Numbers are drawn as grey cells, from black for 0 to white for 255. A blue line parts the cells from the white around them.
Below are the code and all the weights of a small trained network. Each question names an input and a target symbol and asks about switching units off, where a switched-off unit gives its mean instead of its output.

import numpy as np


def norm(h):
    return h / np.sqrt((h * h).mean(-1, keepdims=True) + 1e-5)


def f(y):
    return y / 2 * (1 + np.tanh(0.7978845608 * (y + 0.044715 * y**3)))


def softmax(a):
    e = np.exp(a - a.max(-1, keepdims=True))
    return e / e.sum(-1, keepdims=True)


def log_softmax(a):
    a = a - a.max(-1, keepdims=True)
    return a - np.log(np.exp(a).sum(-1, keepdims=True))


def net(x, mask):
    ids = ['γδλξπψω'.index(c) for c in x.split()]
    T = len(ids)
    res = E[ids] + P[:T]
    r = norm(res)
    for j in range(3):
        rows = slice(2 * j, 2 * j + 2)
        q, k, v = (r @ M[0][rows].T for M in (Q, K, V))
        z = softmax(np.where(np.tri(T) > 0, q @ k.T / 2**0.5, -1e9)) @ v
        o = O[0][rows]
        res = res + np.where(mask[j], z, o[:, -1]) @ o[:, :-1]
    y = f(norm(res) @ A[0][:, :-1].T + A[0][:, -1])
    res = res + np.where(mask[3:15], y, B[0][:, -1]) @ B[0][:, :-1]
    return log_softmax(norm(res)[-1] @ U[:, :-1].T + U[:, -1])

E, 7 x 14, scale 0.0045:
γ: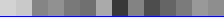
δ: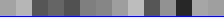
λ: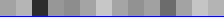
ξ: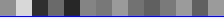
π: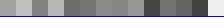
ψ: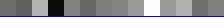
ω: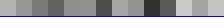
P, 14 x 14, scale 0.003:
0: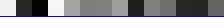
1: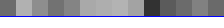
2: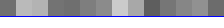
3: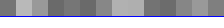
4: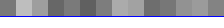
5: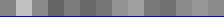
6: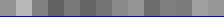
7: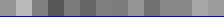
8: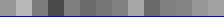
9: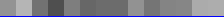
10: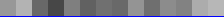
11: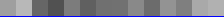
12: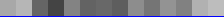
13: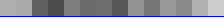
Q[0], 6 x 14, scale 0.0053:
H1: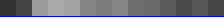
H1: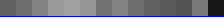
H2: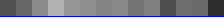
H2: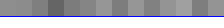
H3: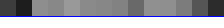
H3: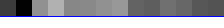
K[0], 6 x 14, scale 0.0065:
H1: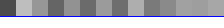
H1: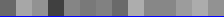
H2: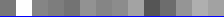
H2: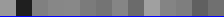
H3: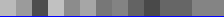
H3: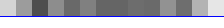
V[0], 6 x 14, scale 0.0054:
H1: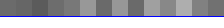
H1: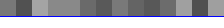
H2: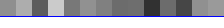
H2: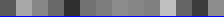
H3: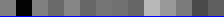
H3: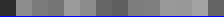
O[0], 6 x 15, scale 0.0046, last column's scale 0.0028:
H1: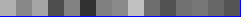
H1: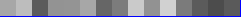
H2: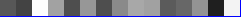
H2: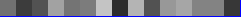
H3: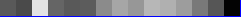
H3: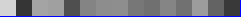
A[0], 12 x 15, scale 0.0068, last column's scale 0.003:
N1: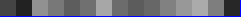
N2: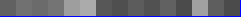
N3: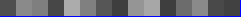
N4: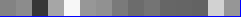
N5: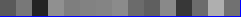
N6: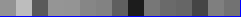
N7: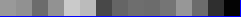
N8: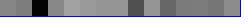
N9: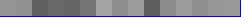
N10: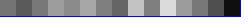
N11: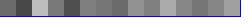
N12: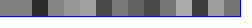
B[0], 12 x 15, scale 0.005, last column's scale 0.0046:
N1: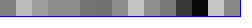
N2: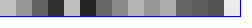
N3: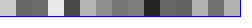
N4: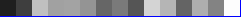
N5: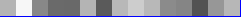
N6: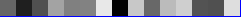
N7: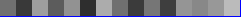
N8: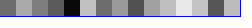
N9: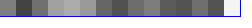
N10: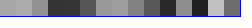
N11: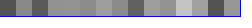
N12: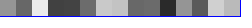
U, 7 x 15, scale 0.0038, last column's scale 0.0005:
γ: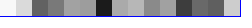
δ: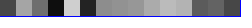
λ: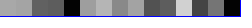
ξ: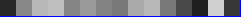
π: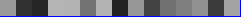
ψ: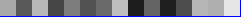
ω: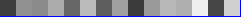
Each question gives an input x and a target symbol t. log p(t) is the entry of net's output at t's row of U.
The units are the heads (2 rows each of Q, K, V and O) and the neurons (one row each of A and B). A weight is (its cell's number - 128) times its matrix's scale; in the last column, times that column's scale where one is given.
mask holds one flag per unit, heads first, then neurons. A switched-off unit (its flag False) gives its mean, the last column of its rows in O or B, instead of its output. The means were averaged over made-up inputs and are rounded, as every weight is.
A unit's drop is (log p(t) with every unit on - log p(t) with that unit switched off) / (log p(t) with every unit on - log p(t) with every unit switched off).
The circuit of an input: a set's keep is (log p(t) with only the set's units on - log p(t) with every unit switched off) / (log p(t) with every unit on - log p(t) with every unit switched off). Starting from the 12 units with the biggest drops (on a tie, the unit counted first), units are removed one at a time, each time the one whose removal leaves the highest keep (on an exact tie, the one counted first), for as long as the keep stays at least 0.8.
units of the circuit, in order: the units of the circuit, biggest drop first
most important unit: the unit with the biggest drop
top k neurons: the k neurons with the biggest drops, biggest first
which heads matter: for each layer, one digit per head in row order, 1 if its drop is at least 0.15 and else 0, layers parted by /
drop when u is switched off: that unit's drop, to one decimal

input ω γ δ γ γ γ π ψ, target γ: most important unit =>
H1
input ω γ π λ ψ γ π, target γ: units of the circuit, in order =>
(H3; H1; N6; N4)
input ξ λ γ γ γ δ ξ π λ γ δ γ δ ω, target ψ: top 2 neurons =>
(N12; N4)
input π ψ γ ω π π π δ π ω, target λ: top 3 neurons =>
(N10; N4; N2)
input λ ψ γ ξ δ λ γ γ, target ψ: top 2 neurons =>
(N6; N2)
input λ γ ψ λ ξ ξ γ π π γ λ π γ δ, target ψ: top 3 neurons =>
(N6; N2; N4)
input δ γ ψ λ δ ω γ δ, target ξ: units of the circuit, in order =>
(N1; H1; H3; H2)
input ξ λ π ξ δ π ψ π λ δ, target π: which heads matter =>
011
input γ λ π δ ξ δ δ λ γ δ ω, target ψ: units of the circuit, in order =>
(H2; H3; N12; N7)
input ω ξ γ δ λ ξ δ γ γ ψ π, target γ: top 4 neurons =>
(N6; N4; N12; N7)
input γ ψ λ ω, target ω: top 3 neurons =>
(N2; N12; N11)
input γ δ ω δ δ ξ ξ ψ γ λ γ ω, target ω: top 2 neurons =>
(N2; N11)
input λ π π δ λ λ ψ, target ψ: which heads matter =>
110
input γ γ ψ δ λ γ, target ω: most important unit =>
H3
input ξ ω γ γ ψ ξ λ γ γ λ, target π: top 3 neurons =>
(N9; N4; N5)
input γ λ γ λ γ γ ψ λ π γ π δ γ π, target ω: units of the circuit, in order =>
(H3; N11)
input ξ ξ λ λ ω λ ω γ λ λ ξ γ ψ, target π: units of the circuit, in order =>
(N8; N3)
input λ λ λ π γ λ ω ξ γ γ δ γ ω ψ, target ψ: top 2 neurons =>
(N6; N2)
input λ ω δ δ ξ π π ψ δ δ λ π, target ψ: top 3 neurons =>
(N6; N4; N2)
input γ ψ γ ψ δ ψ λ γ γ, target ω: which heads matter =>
100
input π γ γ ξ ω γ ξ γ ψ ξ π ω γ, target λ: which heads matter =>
111
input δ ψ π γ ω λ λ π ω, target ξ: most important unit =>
N1
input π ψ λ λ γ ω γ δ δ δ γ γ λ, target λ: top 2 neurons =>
(N10; N4)
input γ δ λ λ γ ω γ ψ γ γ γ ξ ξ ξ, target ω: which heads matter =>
001
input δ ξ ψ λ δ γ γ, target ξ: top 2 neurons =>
(N1; N2)
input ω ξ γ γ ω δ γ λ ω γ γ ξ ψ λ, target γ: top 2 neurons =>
(N6; N4)
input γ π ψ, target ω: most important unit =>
N2
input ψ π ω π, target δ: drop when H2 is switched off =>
0.2
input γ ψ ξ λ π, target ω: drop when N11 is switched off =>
0.2
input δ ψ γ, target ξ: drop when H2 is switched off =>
0.4
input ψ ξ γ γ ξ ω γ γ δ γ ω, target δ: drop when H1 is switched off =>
0.1
